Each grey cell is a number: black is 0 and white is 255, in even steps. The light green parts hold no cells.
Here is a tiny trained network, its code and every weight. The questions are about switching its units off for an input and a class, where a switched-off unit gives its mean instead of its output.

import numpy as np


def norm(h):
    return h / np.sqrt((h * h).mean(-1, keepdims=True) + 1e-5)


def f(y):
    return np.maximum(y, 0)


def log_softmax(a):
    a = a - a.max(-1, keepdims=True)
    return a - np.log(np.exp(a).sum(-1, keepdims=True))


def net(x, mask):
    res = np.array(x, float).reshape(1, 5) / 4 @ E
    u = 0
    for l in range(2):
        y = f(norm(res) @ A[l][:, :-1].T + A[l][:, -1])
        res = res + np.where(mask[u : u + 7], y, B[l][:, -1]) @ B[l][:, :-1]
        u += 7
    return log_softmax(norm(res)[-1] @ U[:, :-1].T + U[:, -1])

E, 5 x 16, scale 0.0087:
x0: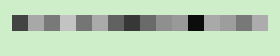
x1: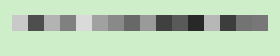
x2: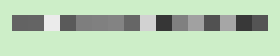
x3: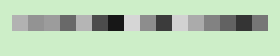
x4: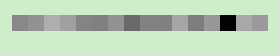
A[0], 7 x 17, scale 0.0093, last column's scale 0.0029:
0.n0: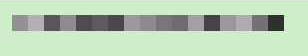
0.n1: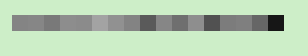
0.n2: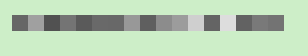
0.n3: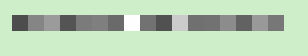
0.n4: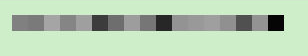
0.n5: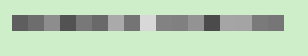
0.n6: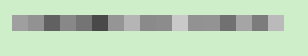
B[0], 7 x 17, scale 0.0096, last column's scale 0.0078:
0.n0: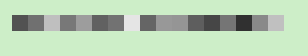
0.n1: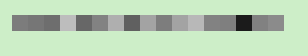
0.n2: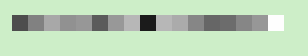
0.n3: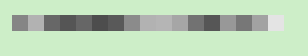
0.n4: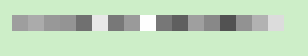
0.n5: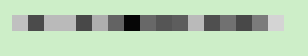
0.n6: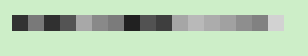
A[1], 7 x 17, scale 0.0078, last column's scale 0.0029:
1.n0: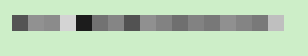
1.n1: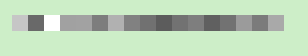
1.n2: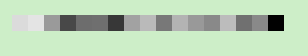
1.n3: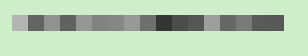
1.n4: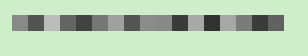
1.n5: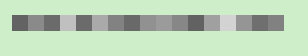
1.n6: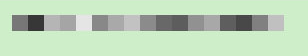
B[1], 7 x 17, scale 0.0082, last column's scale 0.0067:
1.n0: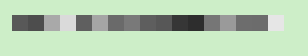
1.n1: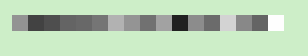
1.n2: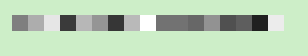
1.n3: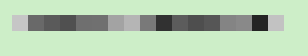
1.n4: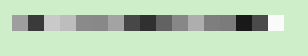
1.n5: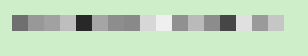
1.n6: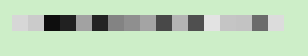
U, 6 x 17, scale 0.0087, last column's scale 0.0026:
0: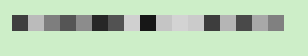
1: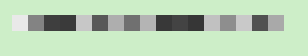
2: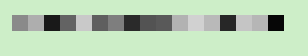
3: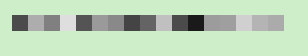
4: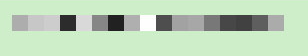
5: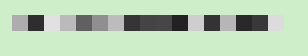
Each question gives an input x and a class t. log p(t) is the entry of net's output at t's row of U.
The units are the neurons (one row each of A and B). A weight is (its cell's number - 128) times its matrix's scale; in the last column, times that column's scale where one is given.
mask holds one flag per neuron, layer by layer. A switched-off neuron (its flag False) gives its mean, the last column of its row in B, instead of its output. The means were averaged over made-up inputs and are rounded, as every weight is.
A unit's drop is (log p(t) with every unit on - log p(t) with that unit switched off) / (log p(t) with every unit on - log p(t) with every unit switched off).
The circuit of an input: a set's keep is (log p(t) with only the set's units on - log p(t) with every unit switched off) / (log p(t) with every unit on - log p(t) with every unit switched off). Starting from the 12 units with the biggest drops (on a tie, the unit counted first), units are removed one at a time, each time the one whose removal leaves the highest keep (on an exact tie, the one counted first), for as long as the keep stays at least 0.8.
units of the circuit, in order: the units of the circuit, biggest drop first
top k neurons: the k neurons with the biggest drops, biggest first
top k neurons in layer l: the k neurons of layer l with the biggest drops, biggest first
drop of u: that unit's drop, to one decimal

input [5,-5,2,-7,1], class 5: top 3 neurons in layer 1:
[1.n4; 1.n6; 1.n0]
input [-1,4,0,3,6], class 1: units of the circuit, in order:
[1.n6]
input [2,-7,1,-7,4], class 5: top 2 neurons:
[0.n5; 1.n4]
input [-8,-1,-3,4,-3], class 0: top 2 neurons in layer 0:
[0.n2; 0.n6]
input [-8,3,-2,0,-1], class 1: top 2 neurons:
[1.n6; 0.n3]
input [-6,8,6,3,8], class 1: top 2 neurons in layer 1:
[1.n6; 1.n1]
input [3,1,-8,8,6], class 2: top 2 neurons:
[0.n6; 0.n0]
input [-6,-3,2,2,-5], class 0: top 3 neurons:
[0.n2; 0.n0; 0.n3]
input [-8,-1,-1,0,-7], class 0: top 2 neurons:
[0.n2; 0.n0]
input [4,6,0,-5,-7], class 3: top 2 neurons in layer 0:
[0.n5; 0.n0]
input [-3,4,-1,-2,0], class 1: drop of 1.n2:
0.0
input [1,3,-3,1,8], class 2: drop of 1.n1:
0.1
